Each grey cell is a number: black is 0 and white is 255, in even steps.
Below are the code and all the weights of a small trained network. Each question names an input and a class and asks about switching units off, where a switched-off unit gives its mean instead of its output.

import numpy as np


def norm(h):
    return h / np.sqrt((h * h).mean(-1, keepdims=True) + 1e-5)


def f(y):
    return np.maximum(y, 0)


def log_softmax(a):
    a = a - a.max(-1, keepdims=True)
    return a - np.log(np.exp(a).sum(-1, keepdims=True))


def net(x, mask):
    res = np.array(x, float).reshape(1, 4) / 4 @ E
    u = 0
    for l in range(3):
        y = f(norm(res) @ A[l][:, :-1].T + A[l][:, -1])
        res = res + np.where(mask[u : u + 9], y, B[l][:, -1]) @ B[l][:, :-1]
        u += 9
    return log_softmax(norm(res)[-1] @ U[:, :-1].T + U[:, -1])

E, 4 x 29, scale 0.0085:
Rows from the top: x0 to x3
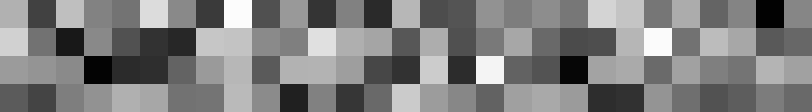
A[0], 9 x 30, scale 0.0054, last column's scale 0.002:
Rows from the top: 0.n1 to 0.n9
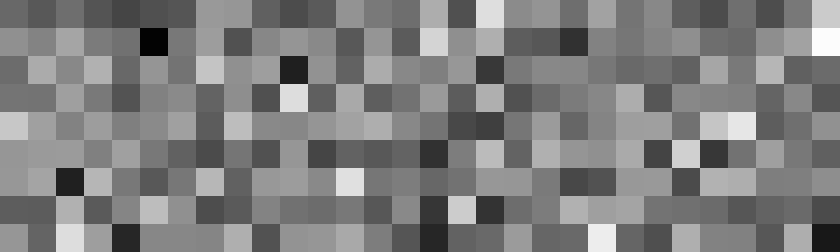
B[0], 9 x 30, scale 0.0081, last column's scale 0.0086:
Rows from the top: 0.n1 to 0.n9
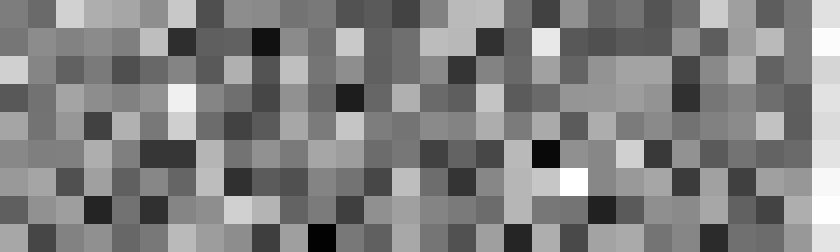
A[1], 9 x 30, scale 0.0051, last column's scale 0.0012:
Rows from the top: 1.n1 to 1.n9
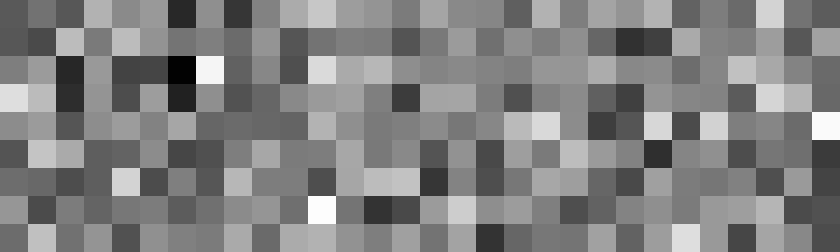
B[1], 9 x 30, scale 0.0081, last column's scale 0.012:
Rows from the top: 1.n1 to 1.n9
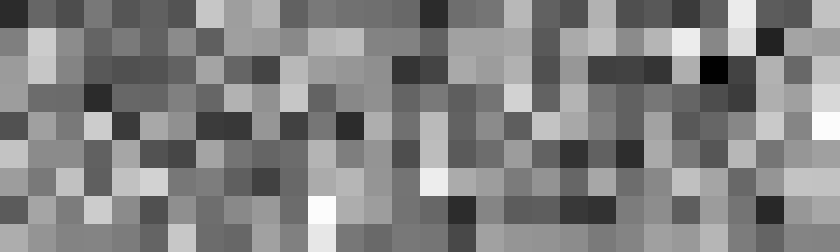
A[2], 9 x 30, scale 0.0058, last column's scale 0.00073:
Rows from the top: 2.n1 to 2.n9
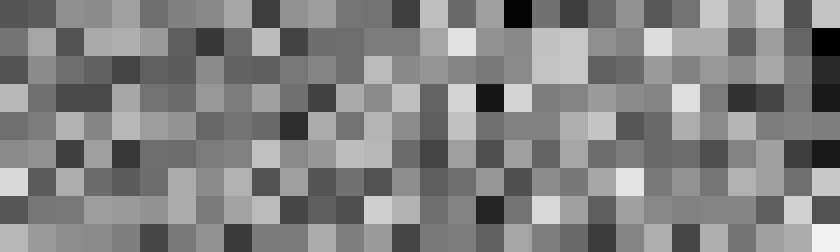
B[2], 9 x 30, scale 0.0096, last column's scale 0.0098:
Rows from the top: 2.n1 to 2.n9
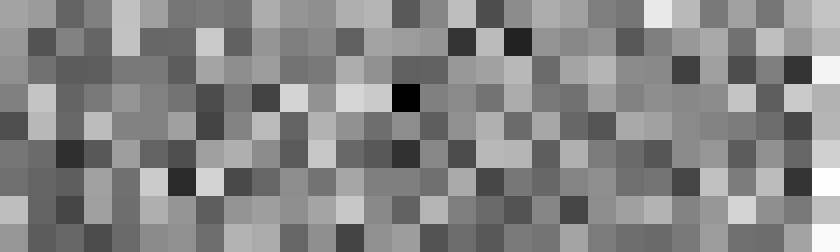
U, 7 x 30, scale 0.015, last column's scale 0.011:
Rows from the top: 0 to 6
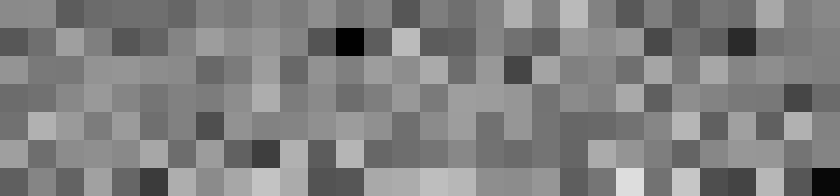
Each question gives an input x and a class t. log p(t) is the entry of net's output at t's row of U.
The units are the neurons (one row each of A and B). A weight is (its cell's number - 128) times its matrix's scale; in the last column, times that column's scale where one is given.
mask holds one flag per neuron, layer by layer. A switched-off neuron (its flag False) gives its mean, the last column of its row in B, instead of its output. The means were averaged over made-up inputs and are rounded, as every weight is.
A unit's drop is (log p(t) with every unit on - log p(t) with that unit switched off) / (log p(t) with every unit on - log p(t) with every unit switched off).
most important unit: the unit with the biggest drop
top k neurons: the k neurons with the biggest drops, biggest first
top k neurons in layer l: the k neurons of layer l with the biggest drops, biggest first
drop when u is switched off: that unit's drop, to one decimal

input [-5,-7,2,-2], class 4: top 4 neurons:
[0.n7 1.n2 1.n5 2.n7]
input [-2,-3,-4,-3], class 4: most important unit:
0.n7
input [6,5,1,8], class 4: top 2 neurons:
[0.n7 1.n8]
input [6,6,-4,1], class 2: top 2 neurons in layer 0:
[0.n6 0.n3]
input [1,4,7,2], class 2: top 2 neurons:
[0.n1 1.n8]
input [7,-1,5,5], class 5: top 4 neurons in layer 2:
[2.n7 2.n9 2.n1 2.n6]
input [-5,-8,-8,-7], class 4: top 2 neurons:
[0.n7 1.n5]
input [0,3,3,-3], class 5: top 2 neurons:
[0.n4 0.n8]
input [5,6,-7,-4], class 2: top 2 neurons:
[0.n6 1.n5]
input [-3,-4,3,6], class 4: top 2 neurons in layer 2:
[2.n7 2.n6]
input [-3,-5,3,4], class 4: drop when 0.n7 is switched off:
0.6
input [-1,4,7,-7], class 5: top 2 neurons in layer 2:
[2.n6 2.n7]
